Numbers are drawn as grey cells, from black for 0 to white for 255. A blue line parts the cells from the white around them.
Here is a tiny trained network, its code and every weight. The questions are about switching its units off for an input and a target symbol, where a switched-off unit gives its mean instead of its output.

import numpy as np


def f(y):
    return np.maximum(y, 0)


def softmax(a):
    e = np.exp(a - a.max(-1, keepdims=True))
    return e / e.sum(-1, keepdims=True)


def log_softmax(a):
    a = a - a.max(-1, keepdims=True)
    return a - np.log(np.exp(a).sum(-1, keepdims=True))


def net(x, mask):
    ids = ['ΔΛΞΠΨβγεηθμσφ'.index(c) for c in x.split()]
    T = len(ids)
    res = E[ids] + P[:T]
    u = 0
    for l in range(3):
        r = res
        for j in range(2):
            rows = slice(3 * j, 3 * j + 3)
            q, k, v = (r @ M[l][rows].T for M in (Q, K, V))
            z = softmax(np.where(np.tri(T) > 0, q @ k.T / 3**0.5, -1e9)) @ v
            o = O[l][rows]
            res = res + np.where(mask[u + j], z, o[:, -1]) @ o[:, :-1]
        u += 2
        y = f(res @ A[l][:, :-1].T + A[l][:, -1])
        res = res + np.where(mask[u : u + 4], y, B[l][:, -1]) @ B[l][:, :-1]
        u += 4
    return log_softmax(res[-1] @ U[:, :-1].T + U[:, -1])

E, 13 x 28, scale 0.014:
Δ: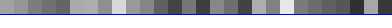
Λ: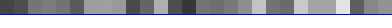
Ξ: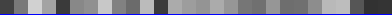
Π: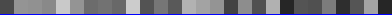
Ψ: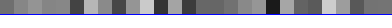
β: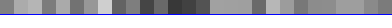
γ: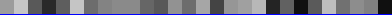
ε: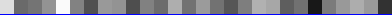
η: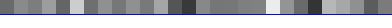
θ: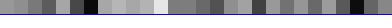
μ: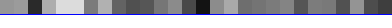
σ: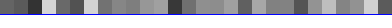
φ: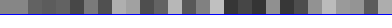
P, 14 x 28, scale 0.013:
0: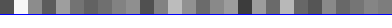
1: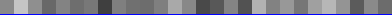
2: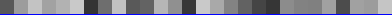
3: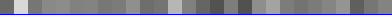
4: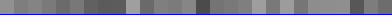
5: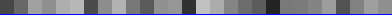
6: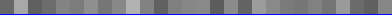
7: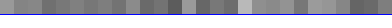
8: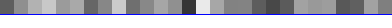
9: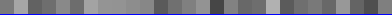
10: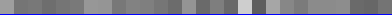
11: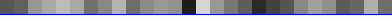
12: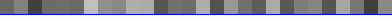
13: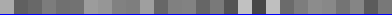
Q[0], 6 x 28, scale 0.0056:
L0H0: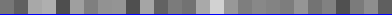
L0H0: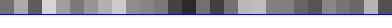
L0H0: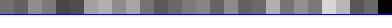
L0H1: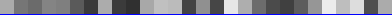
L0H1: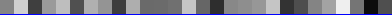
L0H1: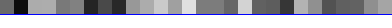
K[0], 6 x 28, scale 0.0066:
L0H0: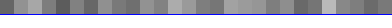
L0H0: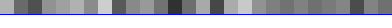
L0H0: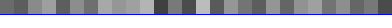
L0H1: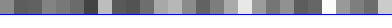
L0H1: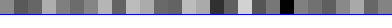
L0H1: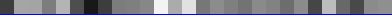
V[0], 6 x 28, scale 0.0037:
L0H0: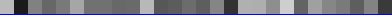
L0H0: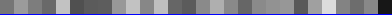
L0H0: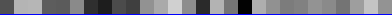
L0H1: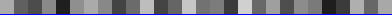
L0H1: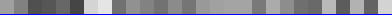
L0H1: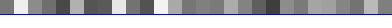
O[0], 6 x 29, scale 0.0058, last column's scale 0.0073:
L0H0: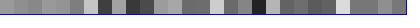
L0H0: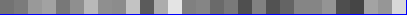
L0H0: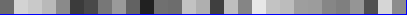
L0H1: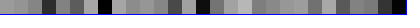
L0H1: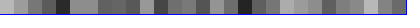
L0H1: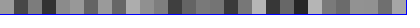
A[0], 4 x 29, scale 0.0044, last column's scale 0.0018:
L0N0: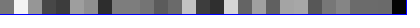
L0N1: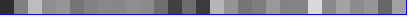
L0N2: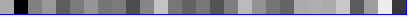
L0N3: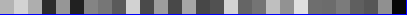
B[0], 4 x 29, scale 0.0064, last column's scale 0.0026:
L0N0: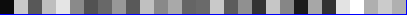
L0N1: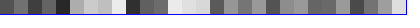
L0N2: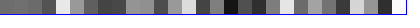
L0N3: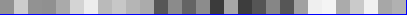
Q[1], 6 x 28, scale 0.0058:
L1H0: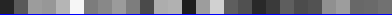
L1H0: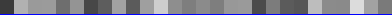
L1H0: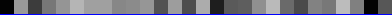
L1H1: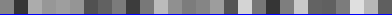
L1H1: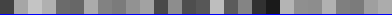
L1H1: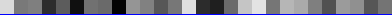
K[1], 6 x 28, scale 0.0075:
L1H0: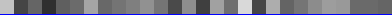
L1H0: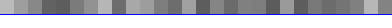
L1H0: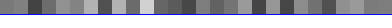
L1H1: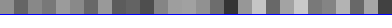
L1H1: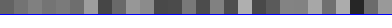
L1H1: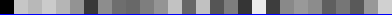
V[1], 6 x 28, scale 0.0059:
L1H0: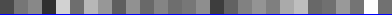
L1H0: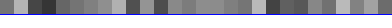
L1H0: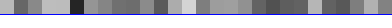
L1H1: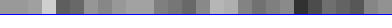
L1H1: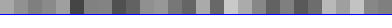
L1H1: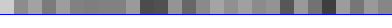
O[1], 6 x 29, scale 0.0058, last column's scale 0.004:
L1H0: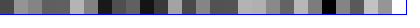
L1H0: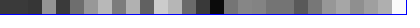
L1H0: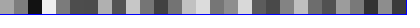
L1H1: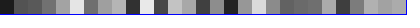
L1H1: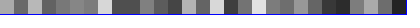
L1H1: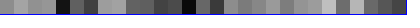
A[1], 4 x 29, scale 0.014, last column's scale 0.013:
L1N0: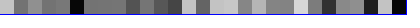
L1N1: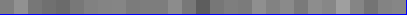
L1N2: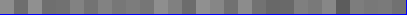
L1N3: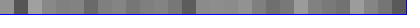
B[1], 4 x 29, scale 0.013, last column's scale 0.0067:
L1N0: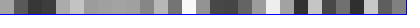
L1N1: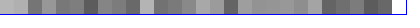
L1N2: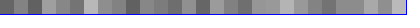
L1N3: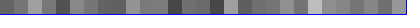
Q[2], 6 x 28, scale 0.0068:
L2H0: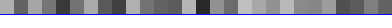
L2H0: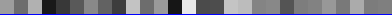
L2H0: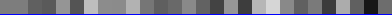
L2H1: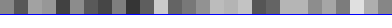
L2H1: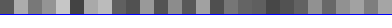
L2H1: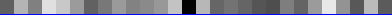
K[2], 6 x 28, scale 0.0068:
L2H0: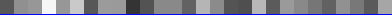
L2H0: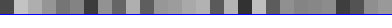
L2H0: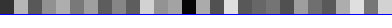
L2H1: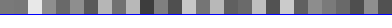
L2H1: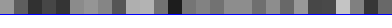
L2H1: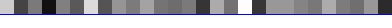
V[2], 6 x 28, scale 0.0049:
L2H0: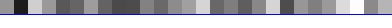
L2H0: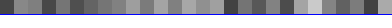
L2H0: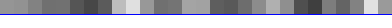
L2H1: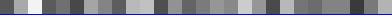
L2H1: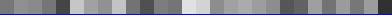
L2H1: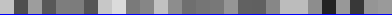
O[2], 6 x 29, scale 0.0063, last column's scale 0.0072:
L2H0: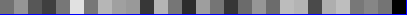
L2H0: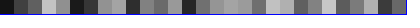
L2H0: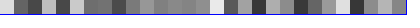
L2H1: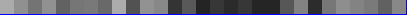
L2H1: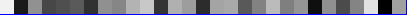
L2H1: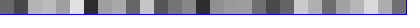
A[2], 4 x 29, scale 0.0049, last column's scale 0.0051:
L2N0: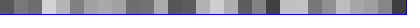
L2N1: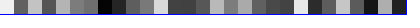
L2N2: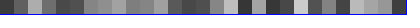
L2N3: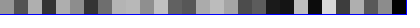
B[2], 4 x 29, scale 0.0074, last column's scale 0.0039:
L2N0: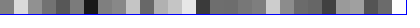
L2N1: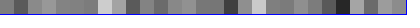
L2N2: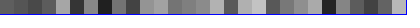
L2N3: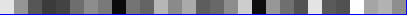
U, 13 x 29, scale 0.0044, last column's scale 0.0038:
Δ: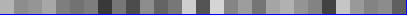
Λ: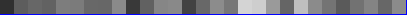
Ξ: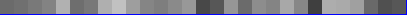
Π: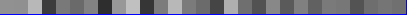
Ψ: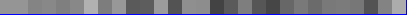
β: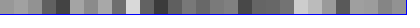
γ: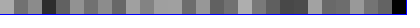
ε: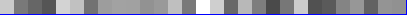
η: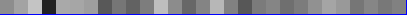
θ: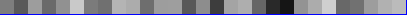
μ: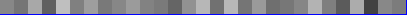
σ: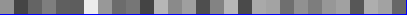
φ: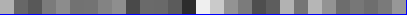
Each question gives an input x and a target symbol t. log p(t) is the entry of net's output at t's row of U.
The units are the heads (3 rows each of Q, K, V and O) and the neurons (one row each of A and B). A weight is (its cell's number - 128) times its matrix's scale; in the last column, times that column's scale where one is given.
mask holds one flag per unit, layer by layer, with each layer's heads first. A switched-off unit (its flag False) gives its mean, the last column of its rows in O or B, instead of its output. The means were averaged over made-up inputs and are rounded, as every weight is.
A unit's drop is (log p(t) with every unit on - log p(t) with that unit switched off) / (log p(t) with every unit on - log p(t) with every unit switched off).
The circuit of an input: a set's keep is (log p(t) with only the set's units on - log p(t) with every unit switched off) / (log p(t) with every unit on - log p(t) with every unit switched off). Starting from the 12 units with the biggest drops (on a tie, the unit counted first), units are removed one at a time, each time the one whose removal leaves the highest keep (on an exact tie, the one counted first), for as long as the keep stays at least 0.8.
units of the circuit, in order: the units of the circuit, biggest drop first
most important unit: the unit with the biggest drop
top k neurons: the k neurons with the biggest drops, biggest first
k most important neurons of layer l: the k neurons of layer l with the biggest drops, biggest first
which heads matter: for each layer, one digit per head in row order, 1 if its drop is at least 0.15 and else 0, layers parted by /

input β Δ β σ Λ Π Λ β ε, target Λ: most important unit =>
L2N2
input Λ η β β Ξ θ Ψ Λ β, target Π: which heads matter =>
00 / 01 / 00
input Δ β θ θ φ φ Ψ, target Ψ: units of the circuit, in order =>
(L2H1, L0H0)
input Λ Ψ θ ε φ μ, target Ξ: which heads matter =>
00 / 10 / 10
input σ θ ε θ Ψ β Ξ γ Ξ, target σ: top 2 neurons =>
(L1N2, L1N1)
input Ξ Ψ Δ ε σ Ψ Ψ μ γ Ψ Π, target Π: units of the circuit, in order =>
(L0H1, L1H1, L2H1, L0N3)
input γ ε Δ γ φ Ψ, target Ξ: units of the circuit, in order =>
(L2N0, L2H0, L1H0)
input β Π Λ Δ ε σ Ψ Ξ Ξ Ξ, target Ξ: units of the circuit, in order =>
(L1H0, L2H0, L2H1, L1H1)
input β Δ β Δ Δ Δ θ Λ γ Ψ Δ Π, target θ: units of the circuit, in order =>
(L1H1, L2H1)
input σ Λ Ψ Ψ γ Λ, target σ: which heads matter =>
00 / 11 / 11
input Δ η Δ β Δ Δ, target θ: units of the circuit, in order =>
(L1H1, L2H1, L1N1)
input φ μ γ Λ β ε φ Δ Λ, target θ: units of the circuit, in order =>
(L1H1, L2H1)
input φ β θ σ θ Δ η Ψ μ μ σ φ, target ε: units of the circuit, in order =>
(L1H0, L1H1)
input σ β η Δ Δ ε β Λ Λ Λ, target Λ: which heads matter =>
00 / 10 / 10
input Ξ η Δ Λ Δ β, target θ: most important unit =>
L1H1
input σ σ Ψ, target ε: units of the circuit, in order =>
(L1H1, L2H0)
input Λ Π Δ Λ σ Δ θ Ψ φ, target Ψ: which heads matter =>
00 / 00 / 01
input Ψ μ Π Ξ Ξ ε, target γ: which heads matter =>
00 / 10 / 01
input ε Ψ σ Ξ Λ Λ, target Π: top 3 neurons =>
(L0N2, L2N0, L1N1)
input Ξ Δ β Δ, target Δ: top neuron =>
(L0N0)
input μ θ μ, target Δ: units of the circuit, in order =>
(L2N0, L2H0, L2H1)
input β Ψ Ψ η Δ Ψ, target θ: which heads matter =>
00 / 01 / 11
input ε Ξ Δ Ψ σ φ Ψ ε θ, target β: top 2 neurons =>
(L1N3, L1N2)
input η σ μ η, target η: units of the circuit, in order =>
(L1H0, L0H0, L2H0)
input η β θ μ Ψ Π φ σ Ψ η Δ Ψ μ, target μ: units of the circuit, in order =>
(L2H0, L2H1)
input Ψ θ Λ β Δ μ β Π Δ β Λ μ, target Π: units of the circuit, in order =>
(L1H1, L0N2, L2N0, L1N1)
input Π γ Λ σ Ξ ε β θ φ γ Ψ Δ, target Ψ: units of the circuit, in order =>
(L2H1)
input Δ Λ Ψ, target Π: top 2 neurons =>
(L0N2, L2N0)
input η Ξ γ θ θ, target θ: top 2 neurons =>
(L0N3, L1N1)
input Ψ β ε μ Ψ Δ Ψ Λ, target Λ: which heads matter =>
10 / 11 / 10
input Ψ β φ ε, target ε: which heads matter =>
00 / 00 / 11
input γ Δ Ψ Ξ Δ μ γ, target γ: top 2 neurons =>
(L1N1, L0N0)
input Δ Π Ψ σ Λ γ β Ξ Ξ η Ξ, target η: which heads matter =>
00 / 10 / 00
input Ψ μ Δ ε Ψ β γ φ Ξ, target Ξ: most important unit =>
L2N0
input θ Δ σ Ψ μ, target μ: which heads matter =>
01 / 10 / 11
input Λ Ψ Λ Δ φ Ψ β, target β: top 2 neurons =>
(L0N3, L1N1)
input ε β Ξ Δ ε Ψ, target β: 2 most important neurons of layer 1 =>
(L1N3, L1N2)
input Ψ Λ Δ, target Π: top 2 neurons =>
(L0N2, L2N0)
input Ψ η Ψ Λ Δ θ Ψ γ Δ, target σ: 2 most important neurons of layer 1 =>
(L1N2, L1N1)
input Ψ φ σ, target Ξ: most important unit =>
L2N0
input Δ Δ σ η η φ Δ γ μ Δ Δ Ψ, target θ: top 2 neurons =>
(L1N1, L2N0)
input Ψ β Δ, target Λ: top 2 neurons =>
(L2N2, L1N1)
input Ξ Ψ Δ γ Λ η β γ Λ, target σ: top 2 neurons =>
(L1N1, L1N2)
